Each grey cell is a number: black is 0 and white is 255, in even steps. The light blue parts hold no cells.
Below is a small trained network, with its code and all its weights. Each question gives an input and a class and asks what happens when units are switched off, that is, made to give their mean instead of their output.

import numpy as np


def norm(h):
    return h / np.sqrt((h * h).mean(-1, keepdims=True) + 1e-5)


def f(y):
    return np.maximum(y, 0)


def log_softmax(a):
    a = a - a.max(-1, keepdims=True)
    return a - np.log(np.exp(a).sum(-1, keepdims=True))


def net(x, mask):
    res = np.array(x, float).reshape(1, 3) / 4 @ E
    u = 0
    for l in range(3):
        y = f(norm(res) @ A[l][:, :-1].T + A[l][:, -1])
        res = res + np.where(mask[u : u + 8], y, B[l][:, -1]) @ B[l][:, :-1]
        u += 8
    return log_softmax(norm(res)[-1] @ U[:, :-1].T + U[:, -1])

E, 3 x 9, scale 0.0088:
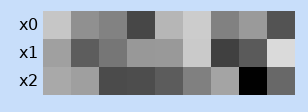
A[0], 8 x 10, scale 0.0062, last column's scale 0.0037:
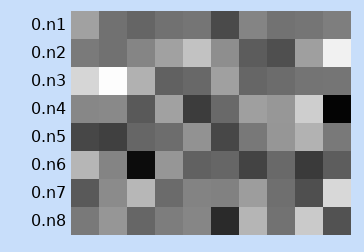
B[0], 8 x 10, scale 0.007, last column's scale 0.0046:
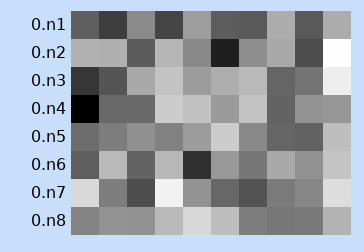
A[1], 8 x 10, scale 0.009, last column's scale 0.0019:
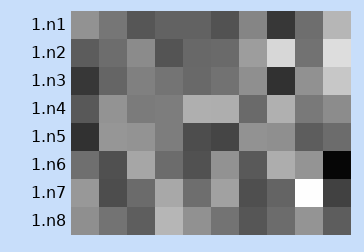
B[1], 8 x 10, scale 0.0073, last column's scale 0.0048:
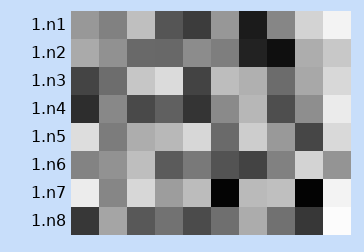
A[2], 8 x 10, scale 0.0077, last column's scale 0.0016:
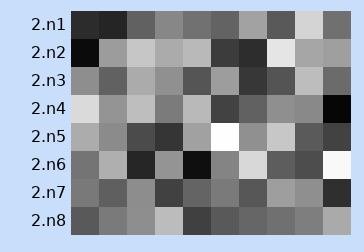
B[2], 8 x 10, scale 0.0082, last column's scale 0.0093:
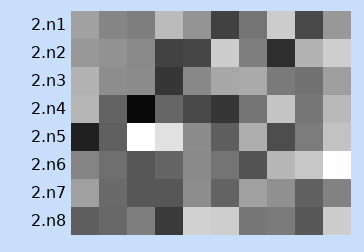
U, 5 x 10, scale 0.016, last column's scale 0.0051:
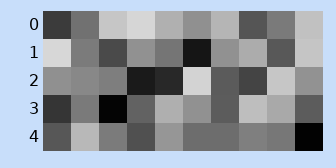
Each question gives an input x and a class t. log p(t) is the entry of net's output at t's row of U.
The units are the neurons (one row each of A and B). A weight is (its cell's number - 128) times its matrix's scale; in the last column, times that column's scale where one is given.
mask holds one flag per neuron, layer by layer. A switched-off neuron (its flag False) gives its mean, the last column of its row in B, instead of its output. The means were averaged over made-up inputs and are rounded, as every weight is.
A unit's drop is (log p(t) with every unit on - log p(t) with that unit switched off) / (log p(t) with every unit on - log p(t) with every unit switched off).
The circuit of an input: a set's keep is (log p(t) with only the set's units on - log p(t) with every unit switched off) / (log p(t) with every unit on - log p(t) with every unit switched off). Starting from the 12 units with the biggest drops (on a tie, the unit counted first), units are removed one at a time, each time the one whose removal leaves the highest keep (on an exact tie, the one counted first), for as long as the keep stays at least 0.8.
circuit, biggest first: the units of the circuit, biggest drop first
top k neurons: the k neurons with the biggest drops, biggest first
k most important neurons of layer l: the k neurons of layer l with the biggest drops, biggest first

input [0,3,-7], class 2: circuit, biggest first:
2.n2
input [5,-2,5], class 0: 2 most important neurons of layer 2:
2.n5; 2.n2
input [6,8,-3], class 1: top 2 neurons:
1.n7; 2.n4
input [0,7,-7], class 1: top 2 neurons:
1.n7; 2.n4
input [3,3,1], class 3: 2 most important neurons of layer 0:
0.n2; 0.n7
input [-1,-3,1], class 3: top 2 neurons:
0.n7; 1.n7
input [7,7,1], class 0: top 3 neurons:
2.n5; 0.n7; 0.n3
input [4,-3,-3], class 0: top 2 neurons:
1.n7; 0.n2
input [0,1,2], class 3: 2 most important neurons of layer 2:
2.n6; 2.n5
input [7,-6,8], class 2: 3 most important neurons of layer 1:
1.n7; 1.n1; 1.n5
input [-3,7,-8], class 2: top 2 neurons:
2.n2; 0.n7
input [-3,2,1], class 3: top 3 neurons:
0.n2; 2.n6; 2.n5
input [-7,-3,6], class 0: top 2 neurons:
1.n3; 1.n5
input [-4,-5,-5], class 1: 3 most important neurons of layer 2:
2.n4; 2.n5; 2.n6
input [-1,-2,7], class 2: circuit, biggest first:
1.n1
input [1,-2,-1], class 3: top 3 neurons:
0.n7; 1.n7; 1.n5
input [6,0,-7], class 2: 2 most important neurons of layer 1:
1.n6; 1.n2
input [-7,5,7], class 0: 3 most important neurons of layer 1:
1.n3; 1.n7; 1.n2
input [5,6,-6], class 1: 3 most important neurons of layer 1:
1.n7; 1.n3; 1.n1
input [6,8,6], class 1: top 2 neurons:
1.n7; 2.n4
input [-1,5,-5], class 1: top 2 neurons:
1.n7; 1.n1
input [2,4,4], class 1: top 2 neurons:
1.n7; 1.n4
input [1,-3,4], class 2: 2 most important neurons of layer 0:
0.n2; 0.n7
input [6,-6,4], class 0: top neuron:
2.n5
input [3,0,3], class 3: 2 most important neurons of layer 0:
0.n3; 0.n6
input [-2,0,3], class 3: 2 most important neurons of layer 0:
0.n8; 0.n6
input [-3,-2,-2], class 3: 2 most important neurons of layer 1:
1.n7; 1.n4
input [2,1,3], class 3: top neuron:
0.n3
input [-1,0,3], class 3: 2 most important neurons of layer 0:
0.n6; 0.n8
